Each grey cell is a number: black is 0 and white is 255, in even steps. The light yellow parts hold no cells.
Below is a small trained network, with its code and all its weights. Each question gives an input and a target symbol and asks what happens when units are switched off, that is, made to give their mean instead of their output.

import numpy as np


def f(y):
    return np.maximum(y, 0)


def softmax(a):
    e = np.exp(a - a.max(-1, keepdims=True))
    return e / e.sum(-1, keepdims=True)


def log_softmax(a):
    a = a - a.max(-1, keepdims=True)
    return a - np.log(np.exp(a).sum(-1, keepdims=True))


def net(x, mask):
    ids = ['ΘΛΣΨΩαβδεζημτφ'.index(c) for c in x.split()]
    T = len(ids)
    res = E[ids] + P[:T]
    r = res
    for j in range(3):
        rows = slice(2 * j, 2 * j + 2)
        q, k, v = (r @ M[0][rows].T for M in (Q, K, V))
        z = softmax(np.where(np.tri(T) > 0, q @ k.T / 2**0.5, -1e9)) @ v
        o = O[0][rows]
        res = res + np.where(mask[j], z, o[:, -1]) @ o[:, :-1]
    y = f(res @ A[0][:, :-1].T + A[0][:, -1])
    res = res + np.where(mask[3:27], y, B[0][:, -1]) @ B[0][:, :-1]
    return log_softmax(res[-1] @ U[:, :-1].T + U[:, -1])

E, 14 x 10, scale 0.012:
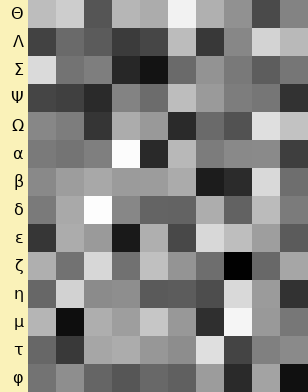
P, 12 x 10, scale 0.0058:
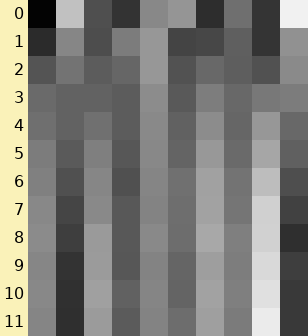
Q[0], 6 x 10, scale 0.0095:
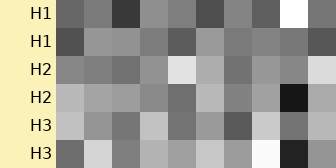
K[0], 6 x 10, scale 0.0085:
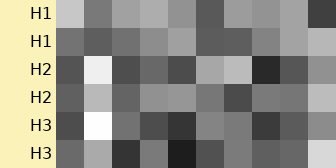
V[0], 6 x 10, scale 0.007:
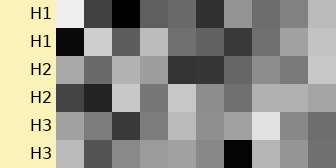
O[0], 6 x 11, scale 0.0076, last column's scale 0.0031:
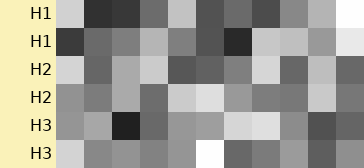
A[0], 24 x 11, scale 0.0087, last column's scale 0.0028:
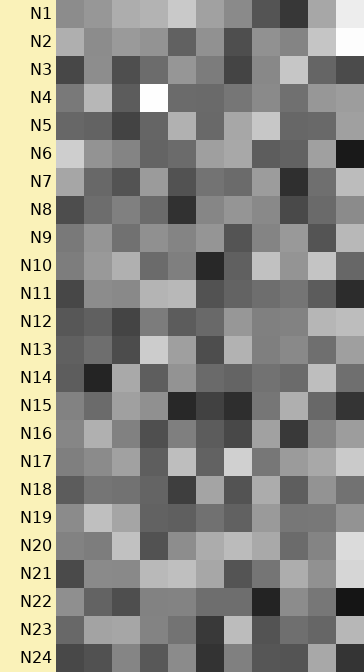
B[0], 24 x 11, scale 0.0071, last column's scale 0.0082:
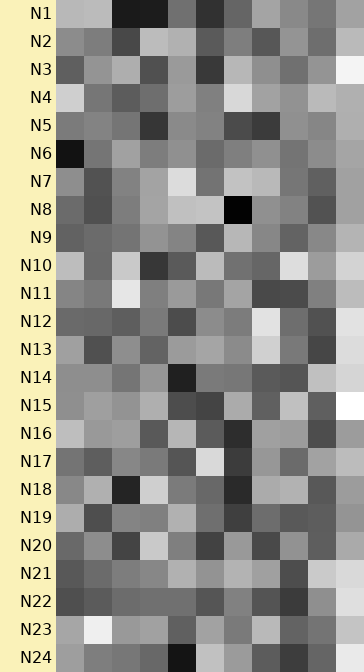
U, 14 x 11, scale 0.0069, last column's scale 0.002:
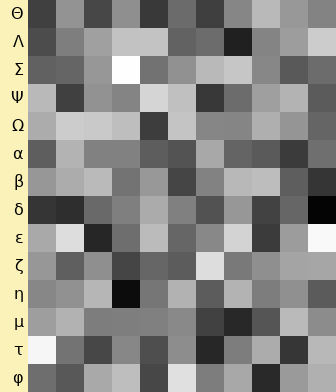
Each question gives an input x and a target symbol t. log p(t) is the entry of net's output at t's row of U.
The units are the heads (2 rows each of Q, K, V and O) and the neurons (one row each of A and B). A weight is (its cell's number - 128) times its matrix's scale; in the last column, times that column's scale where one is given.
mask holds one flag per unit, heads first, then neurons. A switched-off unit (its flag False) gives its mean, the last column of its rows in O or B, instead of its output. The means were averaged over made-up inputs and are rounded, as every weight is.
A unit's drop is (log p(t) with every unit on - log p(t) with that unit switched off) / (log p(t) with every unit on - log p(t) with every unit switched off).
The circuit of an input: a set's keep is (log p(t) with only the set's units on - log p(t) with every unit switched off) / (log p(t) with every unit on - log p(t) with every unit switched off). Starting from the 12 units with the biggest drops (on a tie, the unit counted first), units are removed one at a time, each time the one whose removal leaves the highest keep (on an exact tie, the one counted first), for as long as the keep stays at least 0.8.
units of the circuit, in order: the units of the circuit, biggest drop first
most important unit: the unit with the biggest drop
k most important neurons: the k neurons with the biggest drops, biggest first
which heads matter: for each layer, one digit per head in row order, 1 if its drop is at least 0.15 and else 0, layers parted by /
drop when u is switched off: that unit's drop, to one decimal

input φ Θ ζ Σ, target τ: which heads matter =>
011
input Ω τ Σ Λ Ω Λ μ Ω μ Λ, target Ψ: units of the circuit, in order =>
(H2; H3; N24)
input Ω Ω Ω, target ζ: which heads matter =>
100
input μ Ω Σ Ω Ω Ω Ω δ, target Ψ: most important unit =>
H1
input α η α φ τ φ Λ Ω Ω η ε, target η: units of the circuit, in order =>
(N17; N15; N5)
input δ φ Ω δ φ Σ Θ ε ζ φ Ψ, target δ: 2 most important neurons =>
(N15; N8)
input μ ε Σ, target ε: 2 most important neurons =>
(N1; N10)
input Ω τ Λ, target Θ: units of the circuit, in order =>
(N18; H1; H3)
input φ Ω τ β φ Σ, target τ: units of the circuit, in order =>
(N3; N21)
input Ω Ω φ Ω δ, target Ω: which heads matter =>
001
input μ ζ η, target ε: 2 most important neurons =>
(N1; N15)
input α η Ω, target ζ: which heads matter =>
000
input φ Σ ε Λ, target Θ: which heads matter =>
000
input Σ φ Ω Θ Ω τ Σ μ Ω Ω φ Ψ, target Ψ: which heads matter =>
011
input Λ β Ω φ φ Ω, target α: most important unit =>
H2
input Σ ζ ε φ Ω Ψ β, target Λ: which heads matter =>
000
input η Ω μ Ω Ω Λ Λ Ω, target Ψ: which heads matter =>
011
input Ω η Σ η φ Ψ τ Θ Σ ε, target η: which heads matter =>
001
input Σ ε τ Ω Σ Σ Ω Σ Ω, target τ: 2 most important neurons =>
(N3; N21)
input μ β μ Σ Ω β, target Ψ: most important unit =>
H3
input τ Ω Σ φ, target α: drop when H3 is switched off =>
0.3
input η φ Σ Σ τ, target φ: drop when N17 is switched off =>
0.1
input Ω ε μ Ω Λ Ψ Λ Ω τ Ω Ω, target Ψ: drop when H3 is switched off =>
0.5
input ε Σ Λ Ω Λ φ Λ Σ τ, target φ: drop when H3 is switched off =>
0.5
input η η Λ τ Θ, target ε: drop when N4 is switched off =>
0.2
